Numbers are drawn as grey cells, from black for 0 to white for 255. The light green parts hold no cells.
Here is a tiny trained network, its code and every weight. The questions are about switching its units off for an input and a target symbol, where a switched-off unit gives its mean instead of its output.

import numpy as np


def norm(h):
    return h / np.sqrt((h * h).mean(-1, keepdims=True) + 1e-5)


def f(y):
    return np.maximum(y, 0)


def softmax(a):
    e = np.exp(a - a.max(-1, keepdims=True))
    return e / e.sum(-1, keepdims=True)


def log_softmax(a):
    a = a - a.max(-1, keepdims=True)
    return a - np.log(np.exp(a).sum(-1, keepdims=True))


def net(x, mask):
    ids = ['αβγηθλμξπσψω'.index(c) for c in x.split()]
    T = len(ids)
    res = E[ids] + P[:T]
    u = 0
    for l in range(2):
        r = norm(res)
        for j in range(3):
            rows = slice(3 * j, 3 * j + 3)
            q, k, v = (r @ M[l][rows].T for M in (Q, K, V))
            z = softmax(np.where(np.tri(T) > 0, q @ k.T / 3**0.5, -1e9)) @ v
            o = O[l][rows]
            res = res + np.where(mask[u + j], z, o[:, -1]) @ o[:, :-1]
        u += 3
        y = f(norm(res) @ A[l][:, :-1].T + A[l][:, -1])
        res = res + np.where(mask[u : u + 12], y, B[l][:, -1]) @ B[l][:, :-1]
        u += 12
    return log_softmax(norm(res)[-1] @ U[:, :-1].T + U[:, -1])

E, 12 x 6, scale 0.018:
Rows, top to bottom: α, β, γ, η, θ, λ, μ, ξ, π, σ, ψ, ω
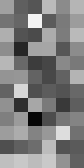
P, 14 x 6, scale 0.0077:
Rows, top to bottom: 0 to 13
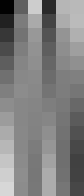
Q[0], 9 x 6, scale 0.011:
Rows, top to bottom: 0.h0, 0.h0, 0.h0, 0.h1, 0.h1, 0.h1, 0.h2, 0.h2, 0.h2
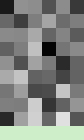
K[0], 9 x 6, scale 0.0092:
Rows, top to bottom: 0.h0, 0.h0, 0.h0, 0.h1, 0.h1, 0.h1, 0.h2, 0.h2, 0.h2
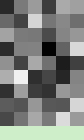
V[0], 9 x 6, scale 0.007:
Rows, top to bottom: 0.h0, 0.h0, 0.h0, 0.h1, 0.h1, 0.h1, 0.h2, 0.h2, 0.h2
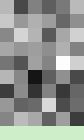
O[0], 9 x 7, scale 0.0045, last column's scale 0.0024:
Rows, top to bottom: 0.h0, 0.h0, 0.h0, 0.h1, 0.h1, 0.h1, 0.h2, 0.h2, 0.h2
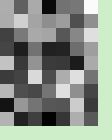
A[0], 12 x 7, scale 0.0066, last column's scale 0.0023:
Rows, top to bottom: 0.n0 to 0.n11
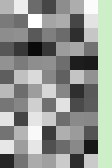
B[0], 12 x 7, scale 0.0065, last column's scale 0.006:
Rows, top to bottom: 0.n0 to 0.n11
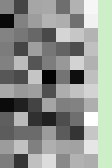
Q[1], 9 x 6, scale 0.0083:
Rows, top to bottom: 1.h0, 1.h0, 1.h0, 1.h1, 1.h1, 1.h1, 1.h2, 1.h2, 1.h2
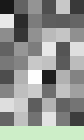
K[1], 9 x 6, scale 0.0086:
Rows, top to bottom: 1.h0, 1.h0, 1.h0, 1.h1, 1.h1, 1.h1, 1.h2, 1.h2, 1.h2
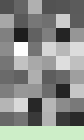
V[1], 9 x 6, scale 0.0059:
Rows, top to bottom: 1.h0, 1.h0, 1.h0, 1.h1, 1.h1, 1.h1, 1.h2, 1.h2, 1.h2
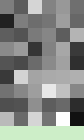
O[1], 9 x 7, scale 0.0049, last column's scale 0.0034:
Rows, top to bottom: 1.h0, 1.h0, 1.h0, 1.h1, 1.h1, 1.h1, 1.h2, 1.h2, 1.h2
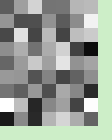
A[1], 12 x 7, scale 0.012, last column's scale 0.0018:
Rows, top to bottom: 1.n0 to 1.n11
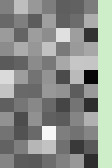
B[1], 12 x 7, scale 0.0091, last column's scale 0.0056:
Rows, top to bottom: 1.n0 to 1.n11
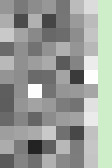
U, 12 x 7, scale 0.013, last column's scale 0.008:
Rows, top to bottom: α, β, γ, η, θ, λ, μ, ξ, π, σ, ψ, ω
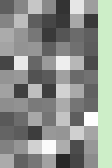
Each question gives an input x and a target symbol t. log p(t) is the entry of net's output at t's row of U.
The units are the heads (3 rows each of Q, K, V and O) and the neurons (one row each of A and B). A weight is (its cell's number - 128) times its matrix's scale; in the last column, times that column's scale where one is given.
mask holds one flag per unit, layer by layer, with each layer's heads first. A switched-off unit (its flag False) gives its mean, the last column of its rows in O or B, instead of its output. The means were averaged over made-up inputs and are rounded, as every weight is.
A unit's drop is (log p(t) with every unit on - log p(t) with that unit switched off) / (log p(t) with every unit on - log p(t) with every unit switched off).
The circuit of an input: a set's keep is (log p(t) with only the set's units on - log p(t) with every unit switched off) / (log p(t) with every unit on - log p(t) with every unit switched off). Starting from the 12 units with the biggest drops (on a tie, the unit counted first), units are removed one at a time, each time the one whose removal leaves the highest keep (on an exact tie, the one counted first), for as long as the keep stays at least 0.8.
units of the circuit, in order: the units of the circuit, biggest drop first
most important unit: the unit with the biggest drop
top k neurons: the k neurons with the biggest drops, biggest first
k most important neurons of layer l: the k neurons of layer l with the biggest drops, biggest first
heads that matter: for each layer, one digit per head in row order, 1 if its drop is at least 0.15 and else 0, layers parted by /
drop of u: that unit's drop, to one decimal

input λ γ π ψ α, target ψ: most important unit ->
0.h2
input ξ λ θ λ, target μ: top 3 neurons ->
(0.n1, 0.n8, 1.n5)
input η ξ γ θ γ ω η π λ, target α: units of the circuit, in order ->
(0.n0, 1.n10)
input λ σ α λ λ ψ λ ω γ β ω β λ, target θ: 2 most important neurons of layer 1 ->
(1.n3, 1.n5)
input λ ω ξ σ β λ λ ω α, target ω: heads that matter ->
011 / 000
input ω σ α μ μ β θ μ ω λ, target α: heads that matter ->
110 / 001
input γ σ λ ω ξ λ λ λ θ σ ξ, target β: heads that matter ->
110 / 000
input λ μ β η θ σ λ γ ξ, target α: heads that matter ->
001 / 000
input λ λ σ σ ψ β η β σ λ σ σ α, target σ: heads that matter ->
111 / 001
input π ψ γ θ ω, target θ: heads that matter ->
000 / 000
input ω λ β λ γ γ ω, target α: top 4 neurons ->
(0.n8, 0.n5, 1.n0, 1.n5)
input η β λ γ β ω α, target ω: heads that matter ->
001 / 000
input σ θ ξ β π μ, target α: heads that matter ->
010 / 000
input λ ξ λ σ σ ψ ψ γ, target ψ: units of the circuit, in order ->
(1.n9)
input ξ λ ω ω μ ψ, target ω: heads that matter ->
001 / 000
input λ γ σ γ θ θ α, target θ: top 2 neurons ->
(0.n8, 1.n11)
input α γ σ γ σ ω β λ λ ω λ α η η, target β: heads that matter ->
111 / 000
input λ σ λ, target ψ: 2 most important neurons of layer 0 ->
(0.n8, 0.n0)
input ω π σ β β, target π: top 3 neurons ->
(0.n1, 0.n5, 1.n10)
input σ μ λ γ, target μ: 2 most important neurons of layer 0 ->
(0.n7, 0.n1)
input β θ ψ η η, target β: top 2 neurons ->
(0.n8, 0.n6)
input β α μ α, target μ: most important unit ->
0.h1
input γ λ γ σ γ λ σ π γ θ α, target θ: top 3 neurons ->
(0.n8, 0.n7, 1.n11)
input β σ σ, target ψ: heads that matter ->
100 / 000
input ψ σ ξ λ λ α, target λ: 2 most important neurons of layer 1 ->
(1.n5, 1.n0)
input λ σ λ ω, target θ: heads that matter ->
100 / 001
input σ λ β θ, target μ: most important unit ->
1.n6
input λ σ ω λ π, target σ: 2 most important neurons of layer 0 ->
(0.n1, 0.n9)
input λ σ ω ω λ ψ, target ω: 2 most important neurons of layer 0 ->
(0.n8, 0.n6)
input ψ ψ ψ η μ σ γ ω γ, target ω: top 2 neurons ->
(0.n5, 0.n6)
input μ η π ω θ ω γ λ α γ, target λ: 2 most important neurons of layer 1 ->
(1.n5, 1.n4)
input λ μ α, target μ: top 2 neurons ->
(1.n6, 0.n1)
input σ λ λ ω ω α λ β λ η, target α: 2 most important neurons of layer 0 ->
(0.n8, 0.n0)
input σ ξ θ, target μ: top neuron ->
(0.n3)
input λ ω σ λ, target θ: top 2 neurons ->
(0.n8, 0.n6)
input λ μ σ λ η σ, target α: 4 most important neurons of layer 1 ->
(1.n4, 1.n5, 1.n10, 1.n9)
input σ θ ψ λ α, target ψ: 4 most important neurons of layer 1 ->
(1.n6, 1.n11, 1.n10, 1.n1)
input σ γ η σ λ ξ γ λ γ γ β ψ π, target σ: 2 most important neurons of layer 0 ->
(0.n10, 0.n1)
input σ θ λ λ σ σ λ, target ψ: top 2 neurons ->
(0.n8, 0.n5)
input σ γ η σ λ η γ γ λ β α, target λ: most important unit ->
1.n5
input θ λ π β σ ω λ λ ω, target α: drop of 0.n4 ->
0.1
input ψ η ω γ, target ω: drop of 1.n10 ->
0.0
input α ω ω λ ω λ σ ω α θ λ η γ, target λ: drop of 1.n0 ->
0.1
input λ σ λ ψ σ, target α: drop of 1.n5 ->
0.3
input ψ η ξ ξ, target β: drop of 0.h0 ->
0.8
